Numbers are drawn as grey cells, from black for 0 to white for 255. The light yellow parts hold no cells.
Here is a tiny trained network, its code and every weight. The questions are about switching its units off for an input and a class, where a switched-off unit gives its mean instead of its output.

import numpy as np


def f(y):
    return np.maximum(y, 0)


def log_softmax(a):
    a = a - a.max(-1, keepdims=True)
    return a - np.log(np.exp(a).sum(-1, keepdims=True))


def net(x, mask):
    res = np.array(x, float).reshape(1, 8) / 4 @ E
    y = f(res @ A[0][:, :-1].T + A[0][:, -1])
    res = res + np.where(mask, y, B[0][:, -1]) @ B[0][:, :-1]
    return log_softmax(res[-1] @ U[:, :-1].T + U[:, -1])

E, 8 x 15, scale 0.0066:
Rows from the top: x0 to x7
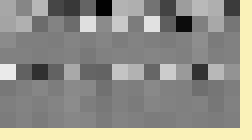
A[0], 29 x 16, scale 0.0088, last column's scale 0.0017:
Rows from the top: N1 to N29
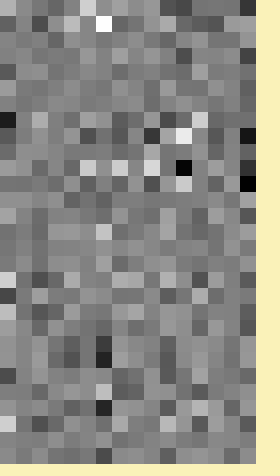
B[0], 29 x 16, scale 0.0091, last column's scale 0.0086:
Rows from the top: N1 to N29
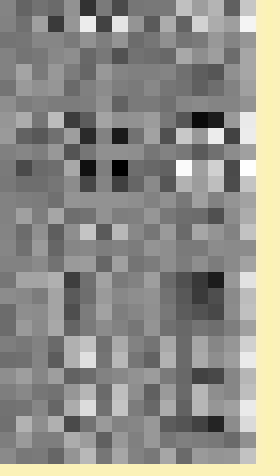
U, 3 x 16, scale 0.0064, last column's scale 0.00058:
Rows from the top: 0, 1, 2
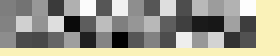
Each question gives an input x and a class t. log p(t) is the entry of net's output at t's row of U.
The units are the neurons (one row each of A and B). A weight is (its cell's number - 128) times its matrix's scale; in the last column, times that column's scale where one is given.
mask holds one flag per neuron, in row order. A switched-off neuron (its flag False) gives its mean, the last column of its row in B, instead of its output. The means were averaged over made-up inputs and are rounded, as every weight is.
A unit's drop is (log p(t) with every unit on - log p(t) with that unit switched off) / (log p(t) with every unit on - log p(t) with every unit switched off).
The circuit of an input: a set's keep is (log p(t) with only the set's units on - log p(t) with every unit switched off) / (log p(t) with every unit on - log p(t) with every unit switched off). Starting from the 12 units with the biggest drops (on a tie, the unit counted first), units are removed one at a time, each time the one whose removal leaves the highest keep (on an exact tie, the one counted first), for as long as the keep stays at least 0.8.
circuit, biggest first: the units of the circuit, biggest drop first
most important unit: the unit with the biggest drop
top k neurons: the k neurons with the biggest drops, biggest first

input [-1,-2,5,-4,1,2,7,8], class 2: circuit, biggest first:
[N26, N8]
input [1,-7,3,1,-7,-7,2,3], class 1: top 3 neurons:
[N8, N11, N19]
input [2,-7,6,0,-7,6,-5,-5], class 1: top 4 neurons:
[N8, N11, N19, N24]
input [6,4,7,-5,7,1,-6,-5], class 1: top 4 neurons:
[N18, N27, N2, N20]
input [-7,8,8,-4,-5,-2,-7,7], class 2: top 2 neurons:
[N11, N1]
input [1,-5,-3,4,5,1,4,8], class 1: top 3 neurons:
[N11, N18, N27]
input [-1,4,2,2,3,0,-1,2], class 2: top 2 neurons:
[N11, N8]
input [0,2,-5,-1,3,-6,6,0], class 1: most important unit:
N9
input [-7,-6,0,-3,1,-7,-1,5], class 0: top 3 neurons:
[N2, N11, N15]
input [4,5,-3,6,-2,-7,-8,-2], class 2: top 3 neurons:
[N11, N2, N1]
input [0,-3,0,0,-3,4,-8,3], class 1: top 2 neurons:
[N11, N1]
